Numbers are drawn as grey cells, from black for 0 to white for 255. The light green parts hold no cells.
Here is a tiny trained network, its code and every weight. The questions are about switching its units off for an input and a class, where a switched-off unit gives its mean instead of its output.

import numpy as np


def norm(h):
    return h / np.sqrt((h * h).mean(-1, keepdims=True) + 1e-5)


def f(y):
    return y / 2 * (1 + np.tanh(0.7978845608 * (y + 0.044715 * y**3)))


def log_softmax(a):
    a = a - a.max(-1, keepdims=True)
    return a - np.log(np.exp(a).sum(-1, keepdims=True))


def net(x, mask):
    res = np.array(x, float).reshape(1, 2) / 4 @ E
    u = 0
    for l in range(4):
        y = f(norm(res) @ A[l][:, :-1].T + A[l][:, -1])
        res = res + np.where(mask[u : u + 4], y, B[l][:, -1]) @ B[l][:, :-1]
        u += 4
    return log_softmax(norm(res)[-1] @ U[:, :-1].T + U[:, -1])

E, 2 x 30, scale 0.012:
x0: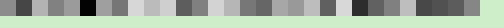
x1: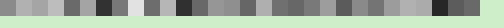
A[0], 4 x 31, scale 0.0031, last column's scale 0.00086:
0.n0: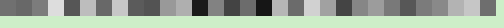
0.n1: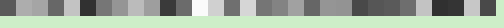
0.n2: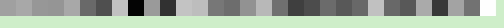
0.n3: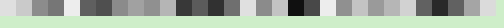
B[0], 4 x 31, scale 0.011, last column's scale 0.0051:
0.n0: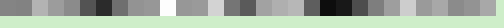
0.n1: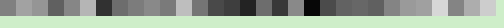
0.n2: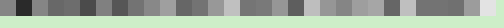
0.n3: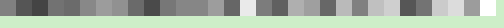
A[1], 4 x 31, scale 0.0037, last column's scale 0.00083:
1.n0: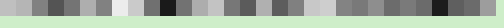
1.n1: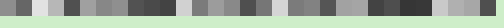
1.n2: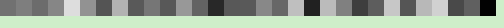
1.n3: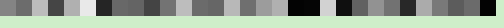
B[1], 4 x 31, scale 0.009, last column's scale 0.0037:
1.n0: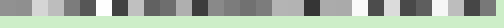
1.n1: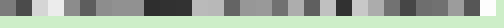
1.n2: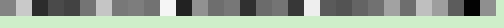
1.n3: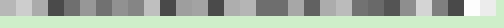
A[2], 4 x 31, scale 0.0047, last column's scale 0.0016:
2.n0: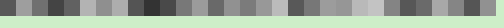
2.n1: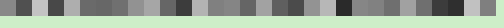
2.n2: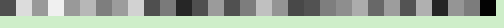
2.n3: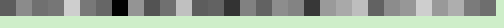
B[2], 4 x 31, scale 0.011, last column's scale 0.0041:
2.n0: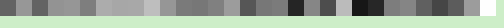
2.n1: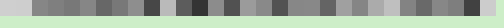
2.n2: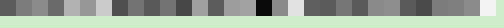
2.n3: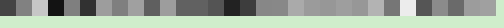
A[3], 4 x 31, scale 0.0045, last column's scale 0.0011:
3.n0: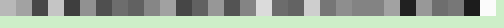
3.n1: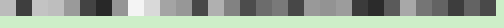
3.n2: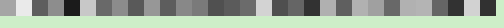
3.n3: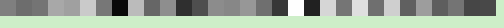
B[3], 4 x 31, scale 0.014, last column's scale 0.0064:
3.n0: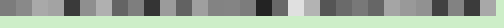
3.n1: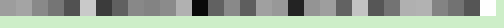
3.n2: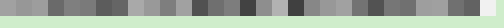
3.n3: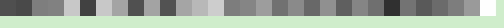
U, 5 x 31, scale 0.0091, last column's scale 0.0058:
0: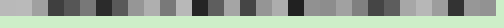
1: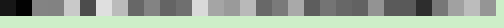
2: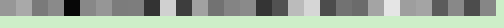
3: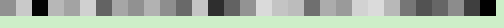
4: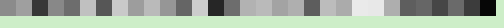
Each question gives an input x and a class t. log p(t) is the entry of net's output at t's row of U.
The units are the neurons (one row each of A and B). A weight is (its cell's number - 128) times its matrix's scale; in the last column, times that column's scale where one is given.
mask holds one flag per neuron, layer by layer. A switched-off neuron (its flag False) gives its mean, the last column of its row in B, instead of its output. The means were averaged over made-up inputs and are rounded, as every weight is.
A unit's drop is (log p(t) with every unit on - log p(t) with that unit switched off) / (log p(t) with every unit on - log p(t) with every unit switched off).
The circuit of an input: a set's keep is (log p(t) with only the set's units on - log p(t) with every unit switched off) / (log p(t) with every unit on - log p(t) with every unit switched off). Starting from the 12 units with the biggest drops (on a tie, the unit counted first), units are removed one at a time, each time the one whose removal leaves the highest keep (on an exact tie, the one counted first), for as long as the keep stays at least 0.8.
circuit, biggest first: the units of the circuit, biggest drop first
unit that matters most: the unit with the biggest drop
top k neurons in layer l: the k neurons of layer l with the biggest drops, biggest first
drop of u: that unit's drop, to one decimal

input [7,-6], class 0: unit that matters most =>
0.n3
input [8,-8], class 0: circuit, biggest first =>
(0.n3, 3.n1)
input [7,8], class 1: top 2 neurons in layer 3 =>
(3.n3, 3.n2)
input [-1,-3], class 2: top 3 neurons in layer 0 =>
(0.n3, 0.n1, 0.n2)
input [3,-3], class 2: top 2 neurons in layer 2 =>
(2.n2, 2.n0)
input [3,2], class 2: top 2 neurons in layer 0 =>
(0.n2, 0.n1)
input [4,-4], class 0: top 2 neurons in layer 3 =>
(3.n3, 3.n0)
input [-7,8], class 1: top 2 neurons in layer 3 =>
(3.n3, 3.n1)
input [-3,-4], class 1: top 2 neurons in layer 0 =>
(0.n1, 0.n0)
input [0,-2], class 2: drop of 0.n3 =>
1.3
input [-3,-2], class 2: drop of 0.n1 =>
1.4
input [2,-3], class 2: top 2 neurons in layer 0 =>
(0.n2, 0.n3)
